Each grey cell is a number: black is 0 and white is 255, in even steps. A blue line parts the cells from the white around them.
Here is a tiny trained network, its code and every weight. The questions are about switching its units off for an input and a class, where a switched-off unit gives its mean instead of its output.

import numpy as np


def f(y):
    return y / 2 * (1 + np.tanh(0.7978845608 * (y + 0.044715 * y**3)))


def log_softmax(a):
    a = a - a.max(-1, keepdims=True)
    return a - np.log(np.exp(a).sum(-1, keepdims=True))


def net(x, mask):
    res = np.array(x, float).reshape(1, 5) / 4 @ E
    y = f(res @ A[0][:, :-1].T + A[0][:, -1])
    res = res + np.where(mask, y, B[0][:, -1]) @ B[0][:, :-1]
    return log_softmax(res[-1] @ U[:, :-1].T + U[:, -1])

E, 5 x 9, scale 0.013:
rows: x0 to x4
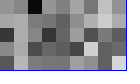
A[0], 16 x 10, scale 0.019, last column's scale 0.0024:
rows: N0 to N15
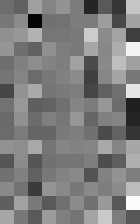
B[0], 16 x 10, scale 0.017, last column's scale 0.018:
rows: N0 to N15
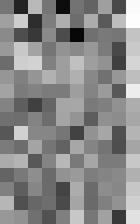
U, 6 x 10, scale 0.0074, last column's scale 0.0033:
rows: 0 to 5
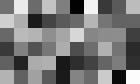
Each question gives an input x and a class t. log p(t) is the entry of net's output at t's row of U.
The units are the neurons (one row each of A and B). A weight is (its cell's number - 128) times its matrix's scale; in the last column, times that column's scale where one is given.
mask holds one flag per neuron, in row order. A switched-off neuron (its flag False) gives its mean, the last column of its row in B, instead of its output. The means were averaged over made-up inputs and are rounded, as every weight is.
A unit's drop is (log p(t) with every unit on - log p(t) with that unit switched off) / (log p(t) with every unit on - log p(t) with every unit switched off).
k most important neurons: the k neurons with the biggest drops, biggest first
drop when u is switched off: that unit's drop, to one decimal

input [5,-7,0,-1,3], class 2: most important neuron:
[N2]
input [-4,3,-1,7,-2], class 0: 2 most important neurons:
[N0 N14]
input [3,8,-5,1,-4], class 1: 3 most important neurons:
[N0 N1 N4]
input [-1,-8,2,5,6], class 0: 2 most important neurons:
[N11 N9]
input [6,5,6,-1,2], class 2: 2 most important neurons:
[N2 N4]
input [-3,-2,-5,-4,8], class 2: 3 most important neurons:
[N0 N1 N4]
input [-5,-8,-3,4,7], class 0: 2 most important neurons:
[N11 N15]
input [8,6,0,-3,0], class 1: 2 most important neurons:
[N1 N15]
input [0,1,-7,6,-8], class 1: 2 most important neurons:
[N0 N1]
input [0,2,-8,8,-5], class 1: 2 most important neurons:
[N0 N1]
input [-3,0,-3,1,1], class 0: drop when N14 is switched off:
0.2
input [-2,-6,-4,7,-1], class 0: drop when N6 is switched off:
0.0
